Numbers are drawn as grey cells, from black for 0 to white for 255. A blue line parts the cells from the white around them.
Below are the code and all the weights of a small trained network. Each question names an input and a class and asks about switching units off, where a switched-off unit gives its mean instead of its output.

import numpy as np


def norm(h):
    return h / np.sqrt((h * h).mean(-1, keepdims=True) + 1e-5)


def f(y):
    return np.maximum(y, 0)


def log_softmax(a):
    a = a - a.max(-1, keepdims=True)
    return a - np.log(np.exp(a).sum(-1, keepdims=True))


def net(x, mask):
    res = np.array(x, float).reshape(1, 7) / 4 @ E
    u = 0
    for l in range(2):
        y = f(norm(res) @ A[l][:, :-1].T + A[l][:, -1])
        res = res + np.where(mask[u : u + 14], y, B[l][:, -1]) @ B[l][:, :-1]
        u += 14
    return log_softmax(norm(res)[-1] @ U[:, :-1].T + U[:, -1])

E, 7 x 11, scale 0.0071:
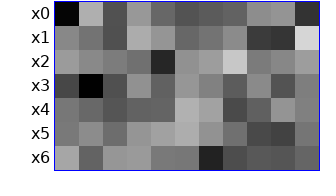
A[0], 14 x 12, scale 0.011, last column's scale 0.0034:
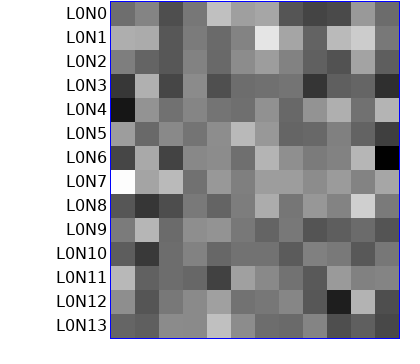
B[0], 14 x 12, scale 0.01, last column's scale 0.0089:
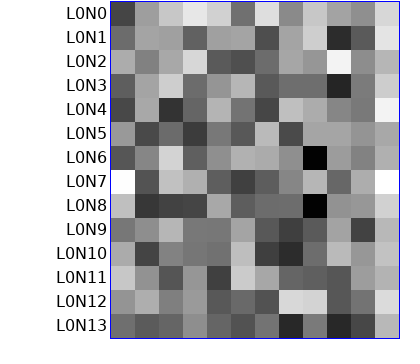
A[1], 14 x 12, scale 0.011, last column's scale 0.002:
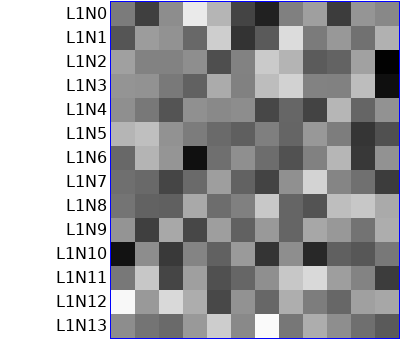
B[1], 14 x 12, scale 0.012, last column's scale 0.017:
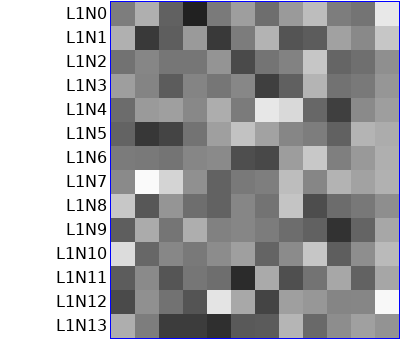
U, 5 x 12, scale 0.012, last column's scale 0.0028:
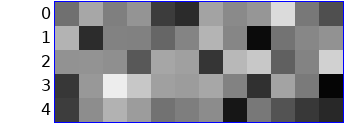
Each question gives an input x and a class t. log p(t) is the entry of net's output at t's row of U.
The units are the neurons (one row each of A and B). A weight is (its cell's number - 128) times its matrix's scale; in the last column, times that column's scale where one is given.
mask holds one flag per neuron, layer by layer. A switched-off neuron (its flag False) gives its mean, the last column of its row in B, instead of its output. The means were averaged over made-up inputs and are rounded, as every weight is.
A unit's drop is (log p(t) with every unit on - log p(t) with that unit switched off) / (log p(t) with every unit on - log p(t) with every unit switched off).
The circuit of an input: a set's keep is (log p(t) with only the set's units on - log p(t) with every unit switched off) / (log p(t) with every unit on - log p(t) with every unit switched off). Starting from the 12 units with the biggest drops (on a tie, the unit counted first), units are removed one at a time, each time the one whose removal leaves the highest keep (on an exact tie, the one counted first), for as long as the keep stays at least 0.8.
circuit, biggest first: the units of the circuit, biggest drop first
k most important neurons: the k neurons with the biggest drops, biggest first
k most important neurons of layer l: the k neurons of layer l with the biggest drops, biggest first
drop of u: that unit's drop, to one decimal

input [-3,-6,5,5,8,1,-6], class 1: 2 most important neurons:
(L0N8, L0N11)
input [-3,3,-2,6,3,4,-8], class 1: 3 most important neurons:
(L0N8, L0N7, L0N6)
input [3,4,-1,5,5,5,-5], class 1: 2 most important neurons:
(L0N8, L0N6)
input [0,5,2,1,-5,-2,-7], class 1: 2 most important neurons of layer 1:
(L1N1, L1N0)
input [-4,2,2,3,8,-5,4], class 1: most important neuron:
(L0N8)
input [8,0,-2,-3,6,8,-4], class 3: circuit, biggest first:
(L0N6, L1N0)
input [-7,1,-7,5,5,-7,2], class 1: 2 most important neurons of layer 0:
(L0N8, L0N1)
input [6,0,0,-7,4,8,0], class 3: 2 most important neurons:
(L0N0, L1N0)
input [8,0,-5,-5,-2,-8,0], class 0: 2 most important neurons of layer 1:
(L1N1, L1N12)
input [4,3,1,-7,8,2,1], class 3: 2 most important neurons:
(L0N0, L1N0)
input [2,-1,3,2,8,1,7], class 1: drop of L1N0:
0.1
